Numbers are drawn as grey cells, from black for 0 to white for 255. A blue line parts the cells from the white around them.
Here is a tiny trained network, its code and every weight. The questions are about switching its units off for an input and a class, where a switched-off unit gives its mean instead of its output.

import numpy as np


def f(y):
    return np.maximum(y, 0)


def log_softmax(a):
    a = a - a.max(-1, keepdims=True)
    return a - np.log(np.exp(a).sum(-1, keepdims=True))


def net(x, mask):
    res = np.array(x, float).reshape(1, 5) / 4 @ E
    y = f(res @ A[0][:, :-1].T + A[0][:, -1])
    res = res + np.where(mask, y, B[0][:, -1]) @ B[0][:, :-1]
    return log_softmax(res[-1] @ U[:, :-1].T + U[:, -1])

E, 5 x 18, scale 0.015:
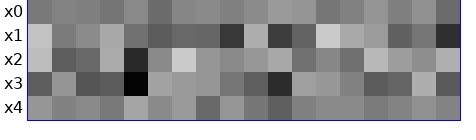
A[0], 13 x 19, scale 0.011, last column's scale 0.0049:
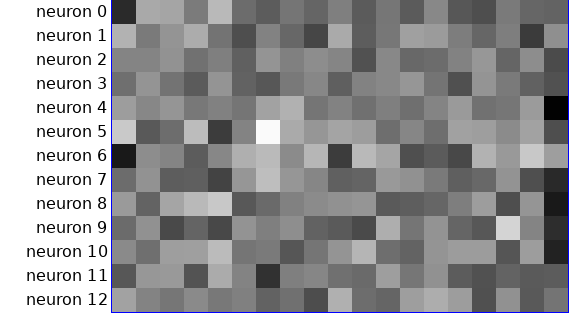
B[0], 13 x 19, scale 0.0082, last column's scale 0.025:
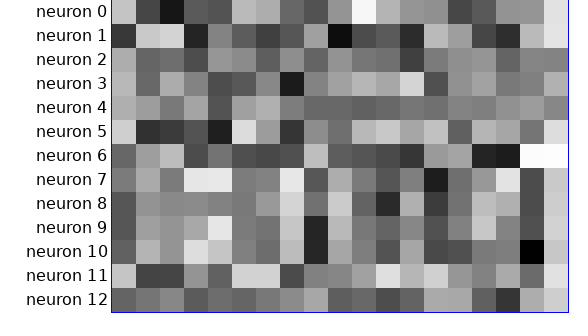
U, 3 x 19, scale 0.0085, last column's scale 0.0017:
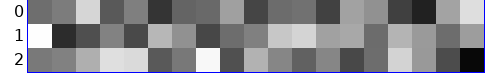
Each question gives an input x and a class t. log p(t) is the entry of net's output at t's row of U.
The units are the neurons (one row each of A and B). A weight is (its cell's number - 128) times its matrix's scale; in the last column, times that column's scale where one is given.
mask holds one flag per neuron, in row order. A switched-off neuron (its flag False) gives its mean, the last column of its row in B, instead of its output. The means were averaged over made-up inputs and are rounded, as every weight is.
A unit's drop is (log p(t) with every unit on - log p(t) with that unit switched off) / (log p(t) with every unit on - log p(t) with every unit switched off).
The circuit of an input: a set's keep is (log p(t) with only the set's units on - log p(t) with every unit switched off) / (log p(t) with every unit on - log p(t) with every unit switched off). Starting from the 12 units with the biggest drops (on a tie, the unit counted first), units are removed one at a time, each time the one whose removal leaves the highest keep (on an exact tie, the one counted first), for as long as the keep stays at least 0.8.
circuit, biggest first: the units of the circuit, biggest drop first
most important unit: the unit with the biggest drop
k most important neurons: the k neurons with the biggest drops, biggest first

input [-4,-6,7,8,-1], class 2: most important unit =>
neuron 7
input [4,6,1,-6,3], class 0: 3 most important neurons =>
neuron 1; neuron 7; neuron 9
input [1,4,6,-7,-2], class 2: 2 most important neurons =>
neuron 10; neuron 8
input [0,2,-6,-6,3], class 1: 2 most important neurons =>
neuron 0; neuron 11
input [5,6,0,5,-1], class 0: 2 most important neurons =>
neuron 1; neuron 12
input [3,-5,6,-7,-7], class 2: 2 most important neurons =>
neuron 10; neuron 8
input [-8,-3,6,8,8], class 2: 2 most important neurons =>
neuron 7; neuron 9
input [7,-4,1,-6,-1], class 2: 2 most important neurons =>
neuron 10; neuron 1
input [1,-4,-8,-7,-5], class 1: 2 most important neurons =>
neuron 0; neuron 11
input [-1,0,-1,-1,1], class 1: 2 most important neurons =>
neuron 6; neuron 1
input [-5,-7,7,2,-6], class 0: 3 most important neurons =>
neuron 6; neuron 11; neuron 0
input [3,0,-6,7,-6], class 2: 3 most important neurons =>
neuron 9; neuron 7; neuron 5
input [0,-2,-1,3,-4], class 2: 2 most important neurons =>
neuron 1; neuron 12
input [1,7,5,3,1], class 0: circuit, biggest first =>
neuron 1
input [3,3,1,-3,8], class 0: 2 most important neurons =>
neuron 7; neuron 9
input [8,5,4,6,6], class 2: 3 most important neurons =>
neuron 7; neuron 6; neuron 9
